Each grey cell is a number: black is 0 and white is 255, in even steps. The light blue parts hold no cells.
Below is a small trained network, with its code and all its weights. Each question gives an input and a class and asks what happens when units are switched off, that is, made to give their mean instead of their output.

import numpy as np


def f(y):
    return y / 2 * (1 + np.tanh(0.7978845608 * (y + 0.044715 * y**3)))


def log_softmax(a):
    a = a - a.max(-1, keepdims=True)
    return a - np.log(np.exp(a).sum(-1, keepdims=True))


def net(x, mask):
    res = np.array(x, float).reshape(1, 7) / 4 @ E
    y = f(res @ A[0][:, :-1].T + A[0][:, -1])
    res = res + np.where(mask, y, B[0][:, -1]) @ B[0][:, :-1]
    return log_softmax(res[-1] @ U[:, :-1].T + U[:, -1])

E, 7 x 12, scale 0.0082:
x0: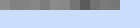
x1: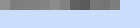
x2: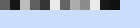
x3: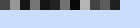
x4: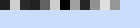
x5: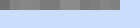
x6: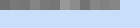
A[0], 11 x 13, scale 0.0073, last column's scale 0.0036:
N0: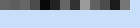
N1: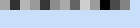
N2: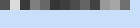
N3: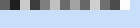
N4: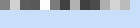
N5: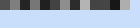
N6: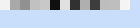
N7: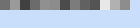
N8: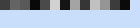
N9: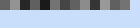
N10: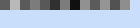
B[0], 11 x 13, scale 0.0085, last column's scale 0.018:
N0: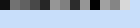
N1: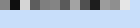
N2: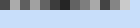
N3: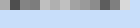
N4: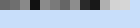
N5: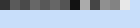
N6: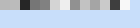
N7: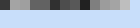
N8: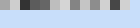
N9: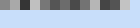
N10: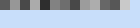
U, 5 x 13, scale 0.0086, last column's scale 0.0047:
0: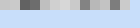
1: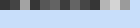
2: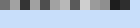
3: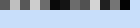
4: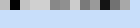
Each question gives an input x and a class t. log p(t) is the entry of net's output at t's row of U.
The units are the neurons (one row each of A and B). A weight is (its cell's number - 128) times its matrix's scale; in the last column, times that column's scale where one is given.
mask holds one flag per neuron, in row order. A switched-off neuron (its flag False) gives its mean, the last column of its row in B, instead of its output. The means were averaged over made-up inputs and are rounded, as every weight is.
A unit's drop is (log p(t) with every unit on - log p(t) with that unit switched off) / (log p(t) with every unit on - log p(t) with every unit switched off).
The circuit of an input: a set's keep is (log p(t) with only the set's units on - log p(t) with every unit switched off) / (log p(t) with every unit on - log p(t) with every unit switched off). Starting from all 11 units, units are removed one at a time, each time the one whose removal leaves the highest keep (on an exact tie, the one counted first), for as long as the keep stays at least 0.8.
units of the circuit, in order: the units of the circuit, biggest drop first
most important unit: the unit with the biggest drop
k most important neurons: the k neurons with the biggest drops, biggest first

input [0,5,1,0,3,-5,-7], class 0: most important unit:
N5
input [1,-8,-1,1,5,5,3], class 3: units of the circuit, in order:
N1, N0, N6
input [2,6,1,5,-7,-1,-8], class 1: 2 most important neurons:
N1, N8
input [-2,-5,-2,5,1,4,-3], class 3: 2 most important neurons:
N8, N2
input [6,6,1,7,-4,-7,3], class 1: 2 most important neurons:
N1, N0
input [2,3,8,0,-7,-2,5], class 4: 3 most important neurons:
N3, N4, N7
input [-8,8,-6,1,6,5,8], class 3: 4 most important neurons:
N2, N1, N9, N0
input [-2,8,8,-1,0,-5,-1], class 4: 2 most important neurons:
N6, N1
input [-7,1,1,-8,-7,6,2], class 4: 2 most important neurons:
N8, N1
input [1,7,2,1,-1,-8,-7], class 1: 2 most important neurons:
N6, N8
